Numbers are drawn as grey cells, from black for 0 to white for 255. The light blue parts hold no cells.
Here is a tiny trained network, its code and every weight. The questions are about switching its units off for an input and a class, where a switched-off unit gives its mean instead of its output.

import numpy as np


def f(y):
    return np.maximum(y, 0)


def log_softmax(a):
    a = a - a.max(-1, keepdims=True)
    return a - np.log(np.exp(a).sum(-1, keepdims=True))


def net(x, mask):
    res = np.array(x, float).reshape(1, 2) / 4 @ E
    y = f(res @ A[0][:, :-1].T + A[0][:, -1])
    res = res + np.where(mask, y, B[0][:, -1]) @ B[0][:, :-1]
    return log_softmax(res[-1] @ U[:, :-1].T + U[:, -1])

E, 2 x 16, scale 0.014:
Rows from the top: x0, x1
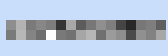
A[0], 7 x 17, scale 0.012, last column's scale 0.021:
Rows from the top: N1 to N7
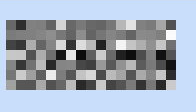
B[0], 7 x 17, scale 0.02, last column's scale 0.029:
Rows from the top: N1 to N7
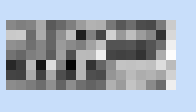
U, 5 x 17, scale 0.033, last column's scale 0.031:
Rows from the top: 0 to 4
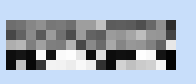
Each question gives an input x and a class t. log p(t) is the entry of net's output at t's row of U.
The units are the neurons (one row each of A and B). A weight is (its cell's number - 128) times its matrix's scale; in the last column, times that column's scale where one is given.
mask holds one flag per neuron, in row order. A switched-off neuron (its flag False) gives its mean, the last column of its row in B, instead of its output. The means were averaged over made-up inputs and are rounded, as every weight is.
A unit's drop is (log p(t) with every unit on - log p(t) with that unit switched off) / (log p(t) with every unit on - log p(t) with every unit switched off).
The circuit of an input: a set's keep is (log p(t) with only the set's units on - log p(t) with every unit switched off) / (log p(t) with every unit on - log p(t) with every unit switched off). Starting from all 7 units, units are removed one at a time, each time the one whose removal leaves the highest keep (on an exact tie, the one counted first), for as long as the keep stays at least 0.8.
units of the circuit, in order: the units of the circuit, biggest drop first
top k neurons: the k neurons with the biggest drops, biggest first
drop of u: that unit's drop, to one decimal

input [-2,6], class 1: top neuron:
(N6)
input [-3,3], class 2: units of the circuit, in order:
(N4, N5)
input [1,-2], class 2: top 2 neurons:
(N5, N6)
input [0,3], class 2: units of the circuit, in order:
(N5, N4)
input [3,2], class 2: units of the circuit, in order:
(N3, N5)
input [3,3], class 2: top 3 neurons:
(N5, N3, N1)
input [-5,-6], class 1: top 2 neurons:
(N5, N4)
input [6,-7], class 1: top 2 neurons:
(N7, N5)
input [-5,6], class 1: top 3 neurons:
(N6, N4, N1)
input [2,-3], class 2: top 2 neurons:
(N6, N5)
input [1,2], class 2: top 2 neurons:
(N5, N4)
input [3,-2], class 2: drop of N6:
0.2
